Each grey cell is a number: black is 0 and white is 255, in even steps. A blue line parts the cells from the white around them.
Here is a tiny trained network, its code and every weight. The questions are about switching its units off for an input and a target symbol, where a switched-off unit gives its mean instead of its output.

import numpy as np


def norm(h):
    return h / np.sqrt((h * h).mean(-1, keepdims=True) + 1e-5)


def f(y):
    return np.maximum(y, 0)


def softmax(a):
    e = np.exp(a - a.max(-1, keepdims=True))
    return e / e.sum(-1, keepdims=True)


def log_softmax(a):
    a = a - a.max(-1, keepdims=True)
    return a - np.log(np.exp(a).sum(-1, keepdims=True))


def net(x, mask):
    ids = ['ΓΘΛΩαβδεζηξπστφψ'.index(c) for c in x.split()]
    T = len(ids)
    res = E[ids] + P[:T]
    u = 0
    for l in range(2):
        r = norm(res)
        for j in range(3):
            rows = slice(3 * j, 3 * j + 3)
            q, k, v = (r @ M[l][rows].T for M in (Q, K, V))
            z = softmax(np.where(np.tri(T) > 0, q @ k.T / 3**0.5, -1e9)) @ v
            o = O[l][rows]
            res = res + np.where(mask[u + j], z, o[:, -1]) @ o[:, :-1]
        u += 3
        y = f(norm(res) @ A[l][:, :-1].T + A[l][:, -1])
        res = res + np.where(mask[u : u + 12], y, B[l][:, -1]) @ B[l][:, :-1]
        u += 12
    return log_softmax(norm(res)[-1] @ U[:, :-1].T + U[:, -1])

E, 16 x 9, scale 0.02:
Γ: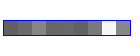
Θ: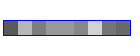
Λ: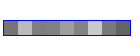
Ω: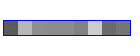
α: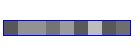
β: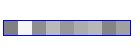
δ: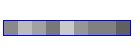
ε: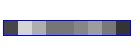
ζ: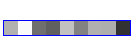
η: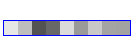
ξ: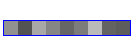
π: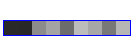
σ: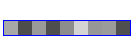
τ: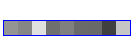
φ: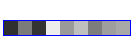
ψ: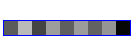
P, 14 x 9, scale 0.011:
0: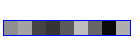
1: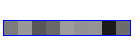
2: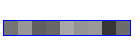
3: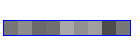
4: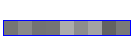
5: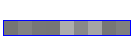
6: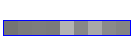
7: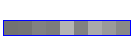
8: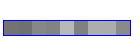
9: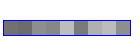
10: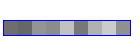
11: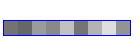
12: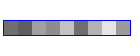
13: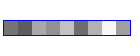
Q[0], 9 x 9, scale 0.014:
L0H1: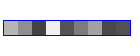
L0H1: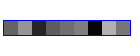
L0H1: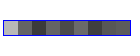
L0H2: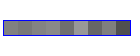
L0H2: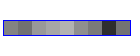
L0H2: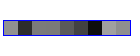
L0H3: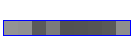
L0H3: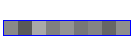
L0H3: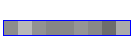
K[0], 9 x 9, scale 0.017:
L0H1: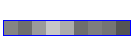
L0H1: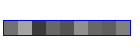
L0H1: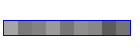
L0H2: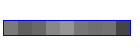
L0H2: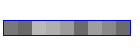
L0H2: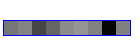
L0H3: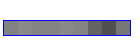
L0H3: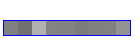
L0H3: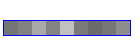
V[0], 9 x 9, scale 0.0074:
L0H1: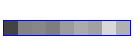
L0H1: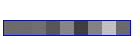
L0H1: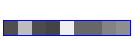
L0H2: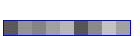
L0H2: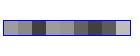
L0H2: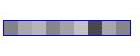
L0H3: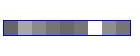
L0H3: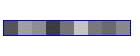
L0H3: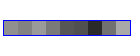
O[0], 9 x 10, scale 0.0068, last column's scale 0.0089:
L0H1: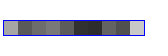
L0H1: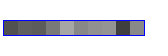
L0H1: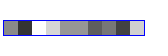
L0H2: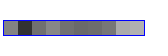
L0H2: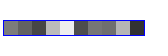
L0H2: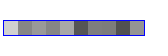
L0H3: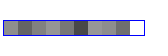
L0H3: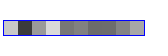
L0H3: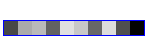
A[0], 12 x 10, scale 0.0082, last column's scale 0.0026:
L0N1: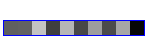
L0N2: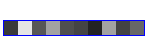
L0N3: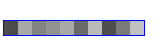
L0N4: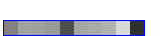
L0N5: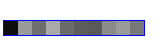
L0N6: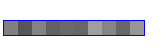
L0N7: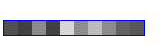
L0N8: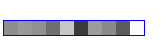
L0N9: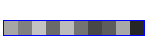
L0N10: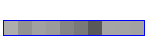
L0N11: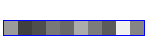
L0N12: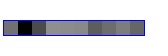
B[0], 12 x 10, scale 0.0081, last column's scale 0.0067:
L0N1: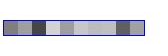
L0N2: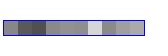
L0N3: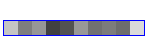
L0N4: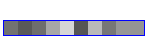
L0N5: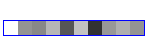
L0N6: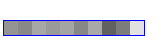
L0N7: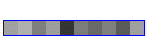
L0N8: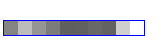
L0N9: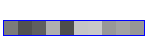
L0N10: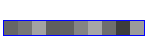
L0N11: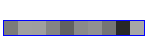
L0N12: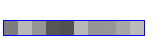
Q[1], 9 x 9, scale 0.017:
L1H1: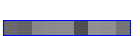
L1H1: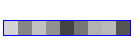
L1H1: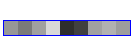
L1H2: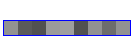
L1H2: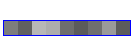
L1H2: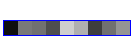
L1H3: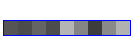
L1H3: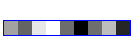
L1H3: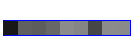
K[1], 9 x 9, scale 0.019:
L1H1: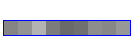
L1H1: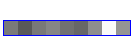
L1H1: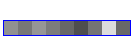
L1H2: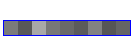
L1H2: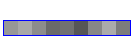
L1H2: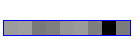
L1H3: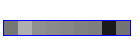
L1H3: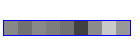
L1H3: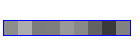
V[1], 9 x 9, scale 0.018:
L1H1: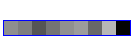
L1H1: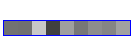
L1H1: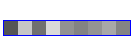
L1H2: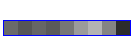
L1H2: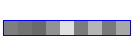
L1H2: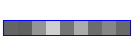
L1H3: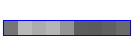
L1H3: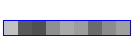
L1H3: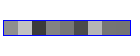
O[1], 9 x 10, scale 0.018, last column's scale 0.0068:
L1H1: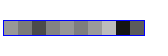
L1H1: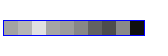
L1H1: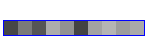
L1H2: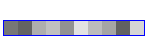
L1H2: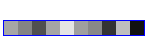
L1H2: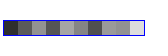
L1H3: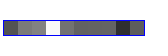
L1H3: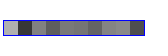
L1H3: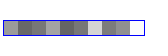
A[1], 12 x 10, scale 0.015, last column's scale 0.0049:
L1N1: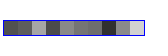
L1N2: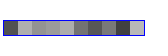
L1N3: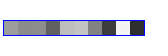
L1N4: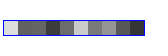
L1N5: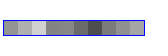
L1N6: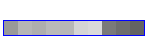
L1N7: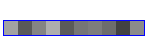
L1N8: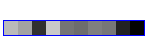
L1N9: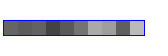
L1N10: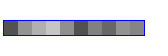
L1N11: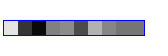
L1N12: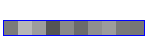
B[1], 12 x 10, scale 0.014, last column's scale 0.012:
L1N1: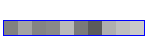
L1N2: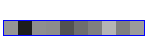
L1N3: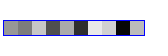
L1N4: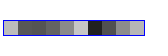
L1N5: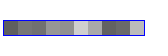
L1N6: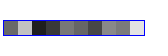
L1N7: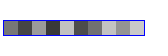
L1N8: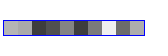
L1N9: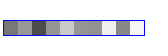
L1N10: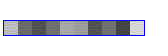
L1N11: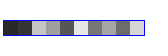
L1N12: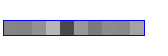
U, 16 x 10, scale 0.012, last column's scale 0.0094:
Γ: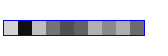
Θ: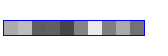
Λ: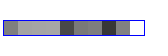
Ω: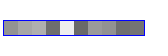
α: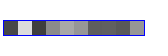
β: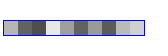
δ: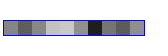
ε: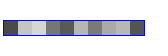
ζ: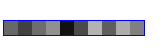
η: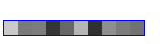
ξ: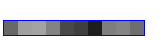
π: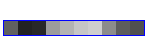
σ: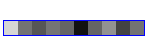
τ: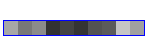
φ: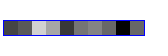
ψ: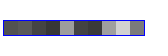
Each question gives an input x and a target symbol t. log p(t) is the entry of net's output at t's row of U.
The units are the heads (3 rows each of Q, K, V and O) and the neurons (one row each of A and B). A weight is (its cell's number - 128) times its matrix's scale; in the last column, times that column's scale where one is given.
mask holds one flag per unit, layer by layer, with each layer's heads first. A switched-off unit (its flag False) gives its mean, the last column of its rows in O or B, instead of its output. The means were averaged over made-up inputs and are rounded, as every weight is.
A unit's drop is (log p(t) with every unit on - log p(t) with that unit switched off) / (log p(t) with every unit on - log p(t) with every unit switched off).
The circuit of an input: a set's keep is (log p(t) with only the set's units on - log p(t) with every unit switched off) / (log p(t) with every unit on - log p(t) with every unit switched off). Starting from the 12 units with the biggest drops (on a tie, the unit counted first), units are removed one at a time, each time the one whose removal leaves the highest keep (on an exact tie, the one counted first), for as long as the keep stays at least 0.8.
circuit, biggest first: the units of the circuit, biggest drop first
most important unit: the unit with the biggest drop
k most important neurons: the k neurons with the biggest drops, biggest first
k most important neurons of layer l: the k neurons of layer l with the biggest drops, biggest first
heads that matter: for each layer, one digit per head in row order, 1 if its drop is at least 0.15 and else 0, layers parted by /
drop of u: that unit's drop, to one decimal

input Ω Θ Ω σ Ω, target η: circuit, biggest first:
(L1H1)
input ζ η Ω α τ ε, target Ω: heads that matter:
101 / 010
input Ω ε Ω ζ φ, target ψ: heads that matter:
000 / 010
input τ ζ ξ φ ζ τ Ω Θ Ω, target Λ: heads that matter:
111 / 101
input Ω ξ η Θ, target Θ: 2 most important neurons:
(L0N8, L0N11)
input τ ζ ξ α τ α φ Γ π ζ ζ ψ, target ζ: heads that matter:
110 / 110
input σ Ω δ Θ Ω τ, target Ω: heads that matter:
100 / 000
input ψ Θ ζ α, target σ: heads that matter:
101 / 001
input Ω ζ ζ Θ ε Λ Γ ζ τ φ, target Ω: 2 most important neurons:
(L0N4, L1N3)
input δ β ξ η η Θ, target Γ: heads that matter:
000 / 101
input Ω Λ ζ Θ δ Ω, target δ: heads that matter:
100 / 101
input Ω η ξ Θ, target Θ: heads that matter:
100 / 000
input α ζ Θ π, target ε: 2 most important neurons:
(L0N11, L0N8)
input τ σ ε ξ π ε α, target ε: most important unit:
L0N8
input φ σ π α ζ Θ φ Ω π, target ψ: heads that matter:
000 / 010
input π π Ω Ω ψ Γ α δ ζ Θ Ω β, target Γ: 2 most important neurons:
(L0N5, L0N2)
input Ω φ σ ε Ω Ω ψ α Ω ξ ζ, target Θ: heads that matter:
100 / 001
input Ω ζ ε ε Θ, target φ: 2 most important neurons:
(L0N8, L0N1)
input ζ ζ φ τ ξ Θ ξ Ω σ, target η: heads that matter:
000 / 100
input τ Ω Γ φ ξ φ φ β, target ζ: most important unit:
L0H2
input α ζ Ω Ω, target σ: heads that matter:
000 / 001
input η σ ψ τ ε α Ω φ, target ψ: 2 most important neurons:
(L0N12, L0N5)
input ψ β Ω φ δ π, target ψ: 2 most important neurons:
(L0N5, L0N6)
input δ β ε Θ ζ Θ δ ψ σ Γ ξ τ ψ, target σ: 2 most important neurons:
(L0N8, L0N1)
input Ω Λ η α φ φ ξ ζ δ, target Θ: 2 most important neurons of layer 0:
(L0N8, L0N11)
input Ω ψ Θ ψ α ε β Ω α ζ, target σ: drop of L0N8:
0.2
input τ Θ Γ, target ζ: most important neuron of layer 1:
(L1N11)
